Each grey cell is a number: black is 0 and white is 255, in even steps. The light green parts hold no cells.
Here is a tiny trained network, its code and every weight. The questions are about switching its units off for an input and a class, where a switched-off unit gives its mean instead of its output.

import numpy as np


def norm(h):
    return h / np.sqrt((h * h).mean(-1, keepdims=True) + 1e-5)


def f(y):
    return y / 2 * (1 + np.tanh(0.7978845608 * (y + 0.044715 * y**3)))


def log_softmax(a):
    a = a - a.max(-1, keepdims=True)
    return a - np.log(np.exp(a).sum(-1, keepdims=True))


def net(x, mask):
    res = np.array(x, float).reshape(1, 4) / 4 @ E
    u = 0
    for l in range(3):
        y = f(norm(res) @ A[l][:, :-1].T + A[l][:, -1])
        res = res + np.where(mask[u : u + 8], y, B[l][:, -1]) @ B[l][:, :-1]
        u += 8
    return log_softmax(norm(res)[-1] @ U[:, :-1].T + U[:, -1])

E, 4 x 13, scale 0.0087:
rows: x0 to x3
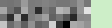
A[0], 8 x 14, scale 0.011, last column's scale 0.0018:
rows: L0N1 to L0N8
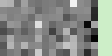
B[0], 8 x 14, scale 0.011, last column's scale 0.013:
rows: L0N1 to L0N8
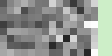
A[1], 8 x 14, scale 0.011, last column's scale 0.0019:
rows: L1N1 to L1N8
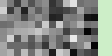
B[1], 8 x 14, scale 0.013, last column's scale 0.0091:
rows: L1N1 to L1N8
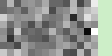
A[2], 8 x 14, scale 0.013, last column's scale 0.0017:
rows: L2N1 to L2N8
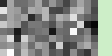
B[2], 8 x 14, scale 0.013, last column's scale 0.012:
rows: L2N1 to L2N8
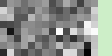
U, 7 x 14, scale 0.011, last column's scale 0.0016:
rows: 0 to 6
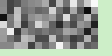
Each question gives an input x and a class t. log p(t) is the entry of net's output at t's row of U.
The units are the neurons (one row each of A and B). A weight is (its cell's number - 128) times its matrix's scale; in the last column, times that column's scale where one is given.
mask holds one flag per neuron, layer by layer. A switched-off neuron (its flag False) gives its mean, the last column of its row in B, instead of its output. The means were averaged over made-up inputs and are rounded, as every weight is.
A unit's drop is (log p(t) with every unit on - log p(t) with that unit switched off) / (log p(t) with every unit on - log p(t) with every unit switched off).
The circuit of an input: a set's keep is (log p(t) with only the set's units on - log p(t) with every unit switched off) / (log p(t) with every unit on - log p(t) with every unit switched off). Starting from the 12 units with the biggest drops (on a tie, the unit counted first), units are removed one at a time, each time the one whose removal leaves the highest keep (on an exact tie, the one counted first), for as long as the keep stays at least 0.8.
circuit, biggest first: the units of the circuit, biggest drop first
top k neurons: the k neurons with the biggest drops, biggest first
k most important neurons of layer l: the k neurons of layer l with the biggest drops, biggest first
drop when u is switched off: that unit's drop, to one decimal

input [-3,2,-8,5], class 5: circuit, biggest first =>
(L0N1)
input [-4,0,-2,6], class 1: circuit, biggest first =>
(L0N4 L1N5)
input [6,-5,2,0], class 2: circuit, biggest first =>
(L0N4 L2N5)
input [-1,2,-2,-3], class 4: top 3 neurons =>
(L0N4 L1N1 L2N8)
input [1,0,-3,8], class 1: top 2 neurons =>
(L0N4 L1N5)
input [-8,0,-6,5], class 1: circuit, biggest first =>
(L0N4 L1N5)
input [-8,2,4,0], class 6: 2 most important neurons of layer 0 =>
(L0N4 L0N7)
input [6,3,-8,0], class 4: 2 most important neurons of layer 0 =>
(L0N4 L0N7)
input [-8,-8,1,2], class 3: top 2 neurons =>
(L0N8 L0N1)
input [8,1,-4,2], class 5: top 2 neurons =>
(L0N1 L0N8)
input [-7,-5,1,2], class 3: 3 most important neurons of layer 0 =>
(L0N8 L0N1 L0N5)
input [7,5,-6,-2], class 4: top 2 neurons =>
(L0N4 L1N8)
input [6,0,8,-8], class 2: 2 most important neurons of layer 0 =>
(L0N8 L0N6)
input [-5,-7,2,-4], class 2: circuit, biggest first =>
(L0N4)
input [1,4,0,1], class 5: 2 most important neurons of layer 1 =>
(L1N2 L1N5)
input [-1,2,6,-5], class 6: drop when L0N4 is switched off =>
0.8
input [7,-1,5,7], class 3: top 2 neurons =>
(L0N4 L1N3)
